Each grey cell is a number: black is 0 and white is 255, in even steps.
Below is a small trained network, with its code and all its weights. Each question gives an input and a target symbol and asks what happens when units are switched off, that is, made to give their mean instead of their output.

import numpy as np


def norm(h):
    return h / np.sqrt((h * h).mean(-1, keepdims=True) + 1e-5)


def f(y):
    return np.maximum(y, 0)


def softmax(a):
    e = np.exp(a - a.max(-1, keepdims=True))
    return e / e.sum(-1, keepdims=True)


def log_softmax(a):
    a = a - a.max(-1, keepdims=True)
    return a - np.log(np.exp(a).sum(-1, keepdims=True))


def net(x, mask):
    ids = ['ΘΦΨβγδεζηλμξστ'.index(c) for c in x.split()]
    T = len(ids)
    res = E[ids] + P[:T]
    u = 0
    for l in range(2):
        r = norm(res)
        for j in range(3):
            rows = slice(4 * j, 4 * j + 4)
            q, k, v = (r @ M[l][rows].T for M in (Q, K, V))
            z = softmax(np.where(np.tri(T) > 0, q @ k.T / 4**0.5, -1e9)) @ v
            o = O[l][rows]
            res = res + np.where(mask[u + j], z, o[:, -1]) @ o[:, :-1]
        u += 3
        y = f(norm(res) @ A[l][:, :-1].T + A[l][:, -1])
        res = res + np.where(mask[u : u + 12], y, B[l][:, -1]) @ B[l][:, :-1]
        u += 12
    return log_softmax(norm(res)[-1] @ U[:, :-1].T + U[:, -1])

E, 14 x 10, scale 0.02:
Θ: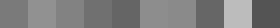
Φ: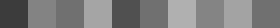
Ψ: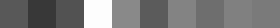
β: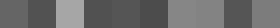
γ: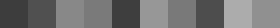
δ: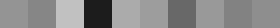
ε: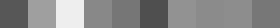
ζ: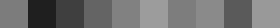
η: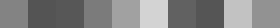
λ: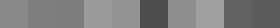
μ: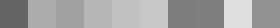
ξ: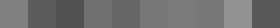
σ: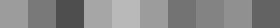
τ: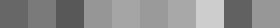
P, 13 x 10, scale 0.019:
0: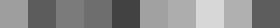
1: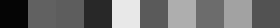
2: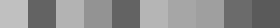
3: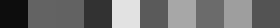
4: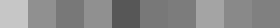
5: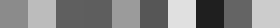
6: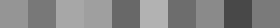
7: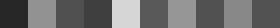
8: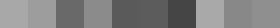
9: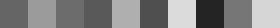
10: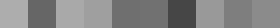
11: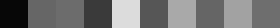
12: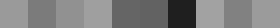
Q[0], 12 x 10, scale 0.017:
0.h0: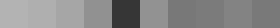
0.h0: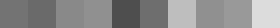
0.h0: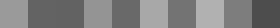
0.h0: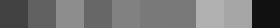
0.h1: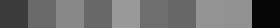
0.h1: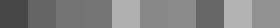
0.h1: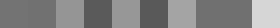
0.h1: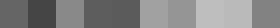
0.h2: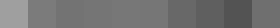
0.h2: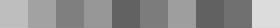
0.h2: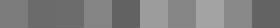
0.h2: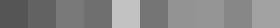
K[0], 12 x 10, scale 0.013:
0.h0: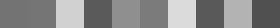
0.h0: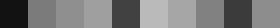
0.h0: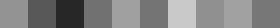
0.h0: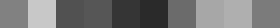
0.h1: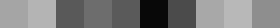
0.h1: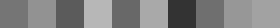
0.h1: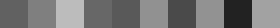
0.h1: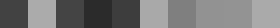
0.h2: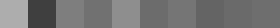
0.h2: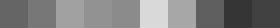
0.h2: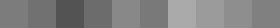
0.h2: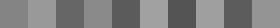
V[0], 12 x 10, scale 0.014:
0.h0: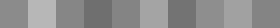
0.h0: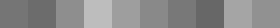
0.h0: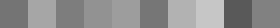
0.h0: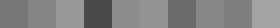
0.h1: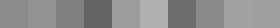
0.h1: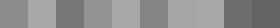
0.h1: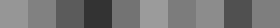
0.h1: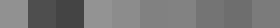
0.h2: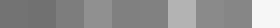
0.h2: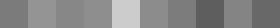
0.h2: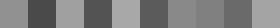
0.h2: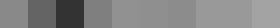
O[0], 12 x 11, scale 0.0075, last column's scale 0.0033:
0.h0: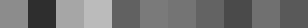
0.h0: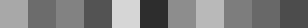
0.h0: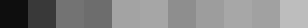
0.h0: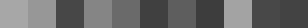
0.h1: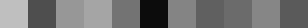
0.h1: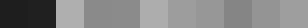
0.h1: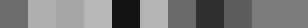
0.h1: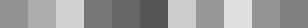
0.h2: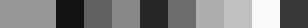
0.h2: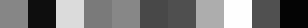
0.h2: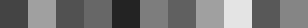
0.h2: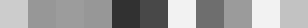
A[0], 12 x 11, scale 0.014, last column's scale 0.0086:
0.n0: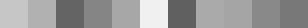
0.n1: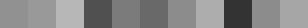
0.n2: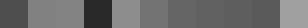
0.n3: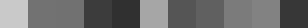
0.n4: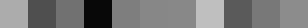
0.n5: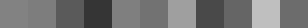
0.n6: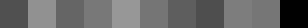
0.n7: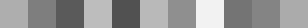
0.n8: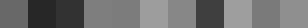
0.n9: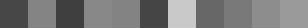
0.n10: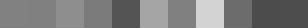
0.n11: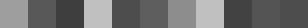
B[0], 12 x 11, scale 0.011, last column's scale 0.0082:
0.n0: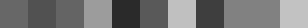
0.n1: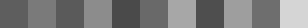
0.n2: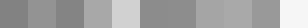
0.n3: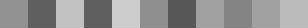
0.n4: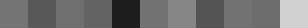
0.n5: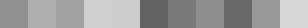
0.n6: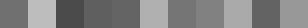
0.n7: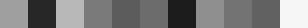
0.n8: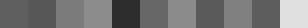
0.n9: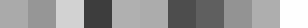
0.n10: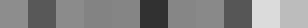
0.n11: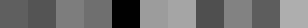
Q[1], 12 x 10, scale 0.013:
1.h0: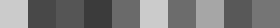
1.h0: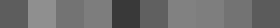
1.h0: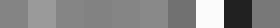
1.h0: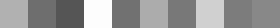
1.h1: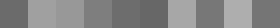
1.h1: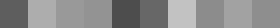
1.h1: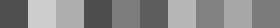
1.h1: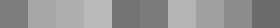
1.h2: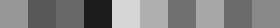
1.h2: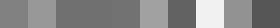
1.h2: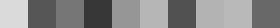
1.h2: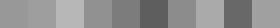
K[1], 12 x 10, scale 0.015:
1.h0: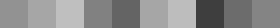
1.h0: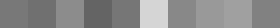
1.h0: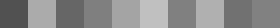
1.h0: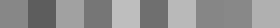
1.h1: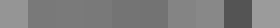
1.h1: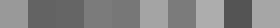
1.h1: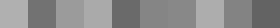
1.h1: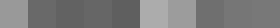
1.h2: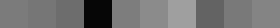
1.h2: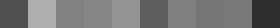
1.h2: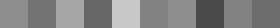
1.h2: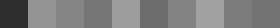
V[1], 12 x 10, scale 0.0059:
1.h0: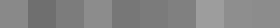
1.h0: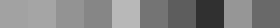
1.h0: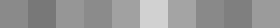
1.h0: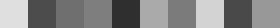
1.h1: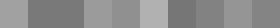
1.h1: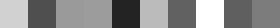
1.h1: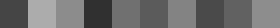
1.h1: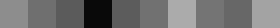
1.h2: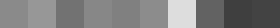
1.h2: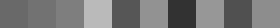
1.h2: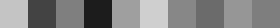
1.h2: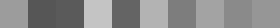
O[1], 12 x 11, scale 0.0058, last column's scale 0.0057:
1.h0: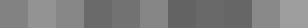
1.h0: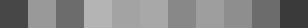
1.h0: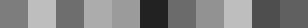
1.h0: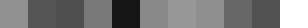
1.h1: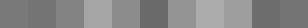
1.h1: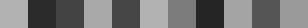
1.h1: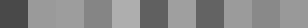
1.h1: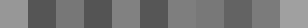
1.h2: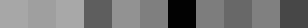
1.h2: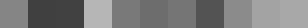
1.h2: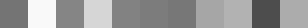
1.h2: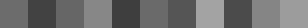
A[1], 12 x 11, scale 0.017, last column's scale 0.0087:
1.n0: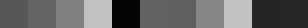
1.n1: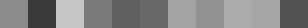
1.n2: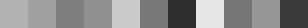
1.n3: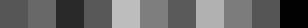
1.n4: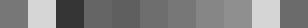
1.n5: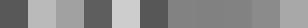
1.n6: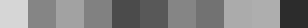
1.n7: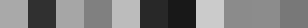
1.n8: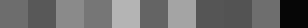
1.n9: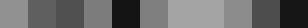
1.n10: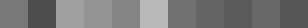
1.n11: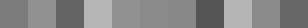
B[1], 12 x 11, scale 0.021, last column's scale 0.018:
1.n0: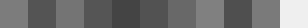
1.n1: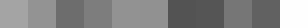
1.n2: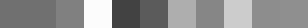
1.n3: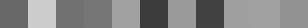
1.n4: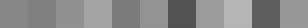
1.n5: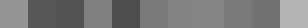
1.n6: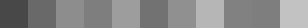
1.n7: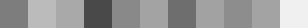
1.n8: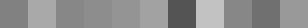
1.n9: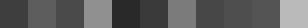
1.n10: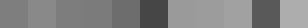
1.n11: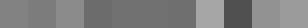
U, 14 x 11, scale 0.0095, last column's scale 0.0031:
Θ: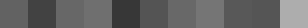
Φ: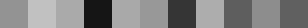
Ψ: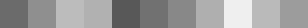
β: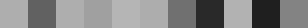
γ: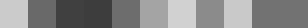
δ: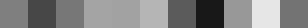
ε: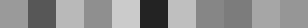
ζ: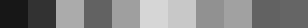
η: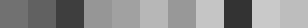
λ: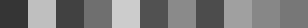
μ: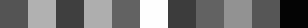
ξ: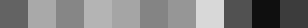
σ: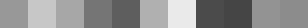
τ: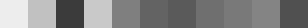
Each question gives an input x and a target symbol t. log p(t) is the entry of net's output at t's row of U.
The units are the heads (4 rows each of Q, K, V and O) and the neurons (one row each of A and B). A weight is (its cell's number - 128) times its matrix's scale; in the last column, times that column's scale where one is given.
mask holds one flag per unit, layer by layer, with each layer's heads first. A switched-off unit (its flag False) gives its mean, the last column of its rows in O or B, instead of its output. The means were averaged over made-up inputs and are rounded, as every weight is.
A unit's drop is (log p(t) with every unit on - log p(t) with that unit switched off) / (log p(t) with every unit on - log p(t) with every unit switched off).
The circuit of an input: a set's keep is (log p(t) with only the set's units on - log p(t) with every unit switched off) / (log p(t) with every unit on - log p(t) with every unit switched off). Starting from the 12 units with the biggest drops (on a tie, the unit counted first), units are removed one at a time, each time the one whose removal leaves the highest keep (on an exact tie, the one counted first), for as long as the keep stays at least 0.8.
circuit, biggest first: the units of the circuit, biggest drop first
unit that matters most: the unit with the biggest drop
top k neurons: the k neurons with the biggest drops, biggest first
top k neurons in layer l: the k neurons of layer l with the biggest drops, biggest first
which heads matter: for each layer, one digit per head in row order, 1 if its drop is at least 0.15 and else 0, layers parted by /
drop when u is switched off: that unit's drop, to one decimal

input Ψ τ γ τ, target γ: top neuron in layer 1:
[1.n5]
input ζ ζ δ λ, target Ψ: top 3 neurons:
[1.n4 1.n1 1.n0]
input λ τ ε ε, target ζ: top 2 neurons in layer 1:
[1.n0 1.n9]
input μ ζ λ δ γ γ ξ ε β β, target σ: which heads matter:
001 / 000
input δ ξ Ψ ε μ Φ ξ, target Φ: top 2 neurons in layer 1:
[1.n7 1.n1]
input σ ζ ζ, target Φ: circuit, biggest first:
[0.n7 1.n7 1.h1]
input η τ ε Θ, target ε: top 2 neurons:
[1.n6 1.n7]
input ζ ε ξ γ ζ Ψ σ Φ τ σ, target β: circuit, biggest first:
[0.h2 1.n0]
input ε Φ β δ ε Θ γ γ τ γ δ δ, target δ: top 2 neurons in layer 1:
[1.n7 1.n0]
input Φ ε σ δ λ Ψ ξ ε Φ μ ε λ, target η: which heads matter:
001 / 000
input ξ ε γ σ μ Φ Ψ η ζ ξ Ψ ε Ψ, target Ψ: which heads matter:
111 / 111
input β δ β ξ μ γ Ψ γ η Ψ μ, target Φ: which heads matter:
011 / 000
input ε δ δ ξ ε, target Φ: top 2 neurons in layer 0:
[0.n10 0.n0]
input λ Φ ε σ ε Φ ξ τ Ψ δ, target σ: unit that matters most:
0.h2
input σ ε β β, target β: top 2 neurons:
[1.n7 1.n0]
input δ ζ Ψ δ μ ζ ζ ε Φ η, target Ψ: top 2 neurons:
[1.n4 1.n1]
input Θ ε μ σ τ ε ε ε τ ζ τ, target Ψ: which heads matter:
101 / 110
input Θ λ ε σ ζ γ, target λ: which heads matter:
011 / 000
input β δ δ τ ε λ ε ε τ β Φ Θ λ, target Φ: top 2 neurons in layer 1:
[1.n7 1.n9]
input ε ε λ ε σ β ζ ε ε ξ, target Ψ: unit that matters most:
1.n4
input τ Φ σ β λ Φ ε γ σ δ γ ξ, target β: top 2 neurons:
[0.n9 1.n0]
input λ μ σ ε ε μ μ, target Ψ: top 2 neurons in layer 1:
[1.n2 1.n0]
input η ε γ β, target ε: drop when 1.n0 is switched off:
0.2
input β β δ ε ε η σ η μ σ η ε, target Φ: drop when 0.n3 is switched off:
0.0
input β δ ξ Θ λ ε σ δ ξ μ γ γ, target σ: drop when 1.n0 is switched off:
0.1
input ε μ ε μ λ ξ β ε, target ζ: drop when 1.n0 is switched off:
0.1
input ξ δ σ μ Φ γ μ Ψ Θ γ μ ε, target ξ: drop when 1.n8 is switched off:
0.3
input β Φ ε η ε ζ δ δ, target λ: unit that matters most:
1.n3
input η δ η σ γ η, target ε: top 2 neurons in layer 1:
[1.n6 1.n7]
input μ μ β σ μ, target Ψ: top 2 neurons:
[1.n2 0.n8]
